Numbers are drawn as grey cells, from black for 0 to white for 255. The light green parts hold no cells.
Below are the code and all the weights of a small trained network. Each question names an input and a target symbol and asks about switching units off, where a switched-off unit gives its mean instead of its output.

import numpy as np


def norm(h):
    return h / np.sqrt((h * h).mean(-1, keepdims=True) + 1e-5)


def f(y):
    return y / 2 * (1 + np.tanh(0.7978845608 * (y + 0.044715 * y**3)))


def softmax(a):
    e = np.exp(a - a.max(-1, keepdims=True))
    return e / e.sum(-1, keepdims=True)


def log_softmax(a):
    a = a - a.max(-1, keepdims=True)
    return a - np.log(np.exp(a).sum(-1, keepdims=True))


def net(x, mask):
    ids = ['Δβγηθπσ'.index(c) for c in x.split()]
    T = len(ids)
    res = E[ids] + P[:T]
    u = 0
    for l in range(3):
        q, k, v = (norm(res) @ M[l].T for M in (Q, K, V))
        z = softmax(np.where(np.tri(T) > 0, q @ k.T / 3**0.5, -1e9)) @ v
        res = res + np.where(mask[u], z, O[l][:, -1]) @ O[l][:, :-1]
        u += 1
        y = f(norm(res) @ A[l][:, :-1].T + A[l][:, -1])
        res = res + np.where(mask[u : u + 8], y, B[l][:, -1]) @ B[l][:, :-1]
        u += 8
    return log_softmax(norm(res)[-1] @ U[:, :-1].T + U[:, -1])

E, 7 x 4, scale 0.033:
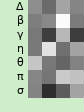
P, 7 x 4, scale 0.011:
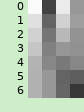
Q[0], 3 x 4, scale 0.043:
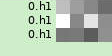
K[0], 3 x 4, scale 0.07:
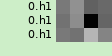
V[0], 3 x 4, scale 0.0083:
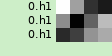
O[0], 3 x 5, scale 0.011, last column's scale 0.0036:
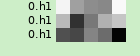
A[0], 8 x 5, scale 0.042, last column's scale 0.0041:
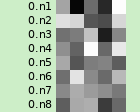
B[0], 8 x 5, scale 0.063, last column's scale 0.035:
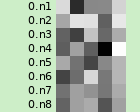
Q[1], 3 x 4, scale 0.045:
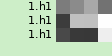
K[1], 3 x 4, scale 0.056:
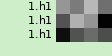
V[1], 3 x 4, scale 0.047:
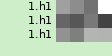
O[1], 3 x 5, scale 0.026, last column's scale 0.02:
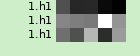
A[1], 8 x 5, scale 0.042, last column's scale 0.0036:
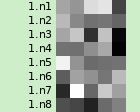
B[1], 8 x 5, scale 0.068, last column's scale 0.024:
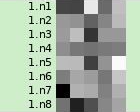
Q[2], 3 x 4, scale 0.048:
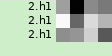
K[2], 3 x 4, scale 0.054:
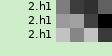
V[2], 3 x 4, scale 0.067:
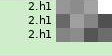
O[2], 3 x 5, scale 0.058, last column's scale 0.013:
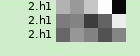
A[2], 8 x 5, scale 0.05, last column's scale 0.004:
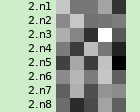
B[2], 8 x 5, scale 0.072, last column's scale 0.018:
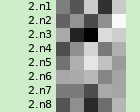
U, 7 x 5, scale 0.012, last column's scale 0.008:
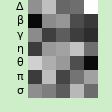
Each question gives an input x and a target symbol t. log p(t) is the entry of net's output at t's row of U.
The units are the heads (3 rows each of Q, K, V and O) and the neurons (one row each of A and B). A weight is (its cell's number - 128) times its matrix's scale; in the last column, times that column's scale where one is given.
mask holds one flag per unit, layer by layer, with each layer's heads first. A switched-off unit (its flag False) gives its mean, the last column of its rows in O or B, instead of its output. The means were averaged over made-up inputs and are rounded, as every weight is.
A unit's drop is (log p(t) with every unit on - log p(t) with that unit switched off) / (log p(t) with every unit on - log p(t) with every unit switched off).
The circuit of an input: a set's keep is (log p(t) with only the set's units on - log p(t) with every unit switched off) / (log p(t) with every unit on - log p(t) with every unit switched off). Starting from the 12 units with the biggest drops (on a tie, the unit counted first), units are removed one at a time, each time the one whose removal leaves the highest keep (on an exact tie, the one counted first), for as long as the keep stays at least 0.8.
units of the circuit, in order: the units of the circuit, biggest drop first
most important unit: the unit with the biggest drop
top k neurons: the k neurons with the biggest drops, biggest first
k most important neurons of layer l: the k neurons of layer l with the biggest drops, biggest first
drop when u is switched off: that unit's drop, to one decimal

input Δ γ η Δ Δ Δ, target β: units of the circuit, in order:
[0.h1; 0.n6]
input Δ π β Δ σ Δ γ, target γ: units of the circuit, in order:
[0.n1; 0.n2]
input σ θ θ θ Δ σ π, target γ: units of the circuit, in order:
[0.n2; 1.n7]
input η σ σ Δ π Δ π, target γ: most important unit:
0.n4
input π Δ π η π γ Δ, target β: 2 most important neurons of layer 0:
[0.n6; 0.n4]
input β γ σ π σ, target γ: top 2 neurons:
[0.n4; 0.n2]
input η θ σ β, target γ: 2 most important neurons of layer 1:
[1.n7; 1.n1]
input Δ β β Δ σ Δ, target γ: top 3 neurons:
[0.n4; 0.n2; 0.n1]
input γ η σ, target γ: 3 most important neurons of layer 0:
[0.n4; 0.n2; 0.n1]
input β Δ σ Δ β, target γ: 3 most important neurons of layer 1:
[1.n8; 1.n7; 1.n1]
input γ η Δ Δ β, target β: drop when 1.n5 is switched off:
0.2
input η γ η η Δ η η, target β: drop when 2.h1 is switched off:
0.2
